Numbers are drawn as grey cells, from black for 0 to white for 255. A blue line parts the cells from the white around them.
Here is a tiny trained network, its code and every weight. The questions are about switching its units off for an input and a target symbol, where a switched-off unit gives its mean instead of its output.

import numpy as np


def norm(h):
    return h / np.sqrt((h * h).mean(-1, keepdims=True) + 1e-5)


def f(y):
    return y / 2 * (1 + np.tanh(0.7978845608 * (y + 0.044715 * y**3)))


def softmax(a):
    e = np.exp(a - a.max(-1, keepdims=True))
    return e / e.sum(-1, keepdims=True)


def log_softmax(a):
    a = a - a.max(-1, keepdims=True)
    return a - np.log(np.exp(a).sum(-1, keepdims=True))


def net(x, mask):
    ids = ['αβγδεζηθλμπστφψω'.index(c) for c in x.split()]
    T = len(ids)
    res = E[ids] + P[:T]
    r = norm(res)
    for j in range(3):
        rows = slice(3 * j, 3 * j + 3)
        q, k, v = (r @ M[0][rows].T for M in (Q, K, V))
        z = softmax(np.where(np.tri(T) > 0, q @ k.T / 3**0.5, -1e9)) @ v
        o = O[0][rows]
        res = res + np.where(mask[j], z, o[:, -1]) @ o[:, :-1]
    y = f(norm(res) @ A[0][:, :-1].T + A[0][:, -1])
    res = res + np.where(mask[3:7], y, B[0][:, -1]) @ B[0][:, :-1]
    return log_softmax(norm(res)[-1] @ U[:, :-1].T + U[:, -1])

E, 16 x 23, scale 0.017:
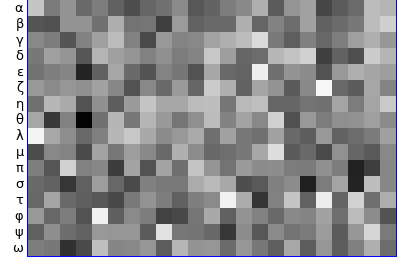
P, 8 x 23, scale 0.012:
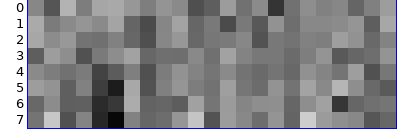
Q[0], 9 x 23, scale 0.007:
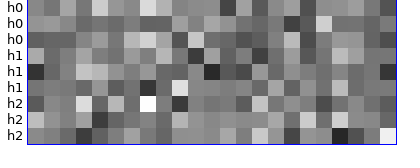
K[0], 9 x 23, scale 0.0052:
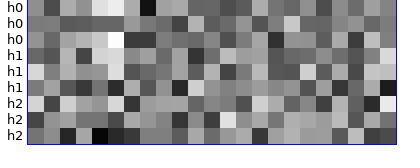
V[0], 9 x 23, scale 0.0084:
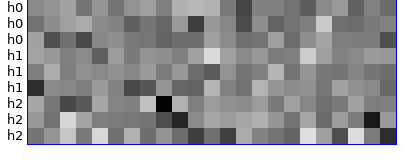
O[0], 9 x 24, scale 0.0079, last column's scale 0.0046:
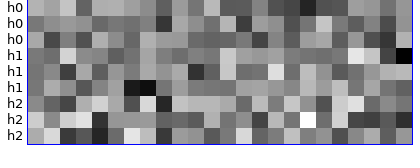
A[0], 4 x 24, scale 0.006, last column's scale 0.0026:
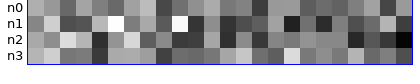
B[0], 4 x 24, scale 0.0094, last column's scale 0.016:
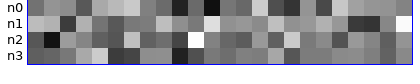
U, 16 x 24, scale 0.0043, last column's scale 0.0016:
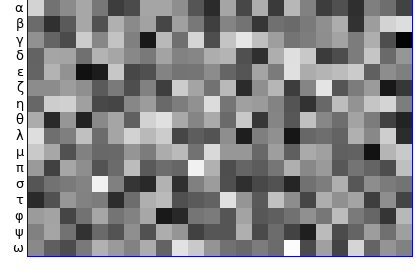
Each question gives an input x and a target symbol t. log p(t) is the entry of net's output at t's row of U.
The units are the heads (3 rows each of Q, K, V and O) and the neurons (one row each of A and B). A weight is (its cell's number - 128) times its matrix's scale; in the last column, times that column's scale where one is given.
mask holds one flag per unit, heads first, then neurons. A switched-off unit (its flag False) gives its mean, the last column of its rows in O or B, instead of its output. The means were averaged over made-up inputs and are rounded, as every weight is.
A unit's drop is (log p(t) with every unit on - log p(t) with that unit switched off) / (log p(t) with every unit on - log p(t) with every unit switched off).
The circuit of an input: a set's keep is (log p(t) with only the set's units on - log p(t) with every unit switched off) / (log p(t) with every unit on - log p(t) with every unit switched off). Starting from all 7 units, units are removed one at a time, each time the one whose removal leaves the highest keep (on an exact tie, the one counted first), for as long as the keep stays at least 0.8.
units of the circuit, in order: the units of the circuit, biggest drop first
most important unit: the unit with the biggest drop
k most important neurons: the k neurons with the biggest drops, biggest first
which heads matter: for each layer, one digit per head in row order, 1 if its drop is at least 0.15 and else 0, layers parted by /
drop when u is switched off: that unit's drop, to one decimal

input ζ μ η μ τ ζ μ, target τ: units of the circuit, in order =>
[h0 n1 h1]
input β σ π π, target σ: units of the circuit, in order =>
[h2]
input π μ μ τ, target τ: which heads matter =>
000
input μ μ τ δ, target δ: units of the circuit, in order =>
[n1 h1]
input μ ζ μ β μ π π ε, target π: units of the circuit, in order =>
[h2 n2]
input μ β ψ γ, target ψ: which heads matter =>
001
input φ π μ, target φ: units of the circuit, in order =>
[h2 n3]
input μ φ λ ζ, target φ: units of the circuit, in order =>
[h2 n3]
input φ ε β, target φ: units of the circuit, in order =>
[h2 n3]
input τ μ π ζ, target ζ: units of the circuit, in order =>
[n1 h0]
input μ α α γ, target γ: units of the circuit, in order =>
[h1 n1]
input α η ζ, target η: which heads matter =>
110
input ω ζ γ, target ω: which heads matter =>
001
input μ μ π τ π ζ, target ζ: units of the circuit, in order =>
[n1]
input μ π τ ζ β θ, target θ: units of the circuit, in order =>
[n1 h0]
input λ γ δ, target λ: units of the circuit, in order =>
[h1 n0]
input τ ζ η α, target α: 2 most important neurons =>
[n1 n2]
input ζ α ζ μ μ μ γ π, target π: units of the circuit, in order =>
[n2 h2]
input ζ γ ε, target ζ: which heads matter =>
110
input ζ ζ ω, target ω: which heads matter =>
001
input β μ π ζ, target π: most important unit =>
h2
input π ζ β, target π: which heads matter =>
001
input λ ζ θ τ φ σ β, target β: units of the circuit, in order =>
[n1 h0]
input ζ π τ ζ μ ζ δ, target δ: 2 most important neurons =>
[n1 n2]
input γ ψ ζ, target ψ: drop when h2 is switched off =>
0.7
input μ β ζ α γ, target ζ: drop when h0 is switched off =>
0.6
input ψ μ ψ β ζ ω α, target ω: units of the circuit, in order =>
[h2]
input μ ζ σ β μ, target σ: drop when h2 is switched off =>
0.9
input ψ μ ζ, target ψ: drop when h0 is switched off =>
0.0
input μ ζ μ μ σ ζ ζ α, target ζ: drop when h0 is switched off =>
0.8
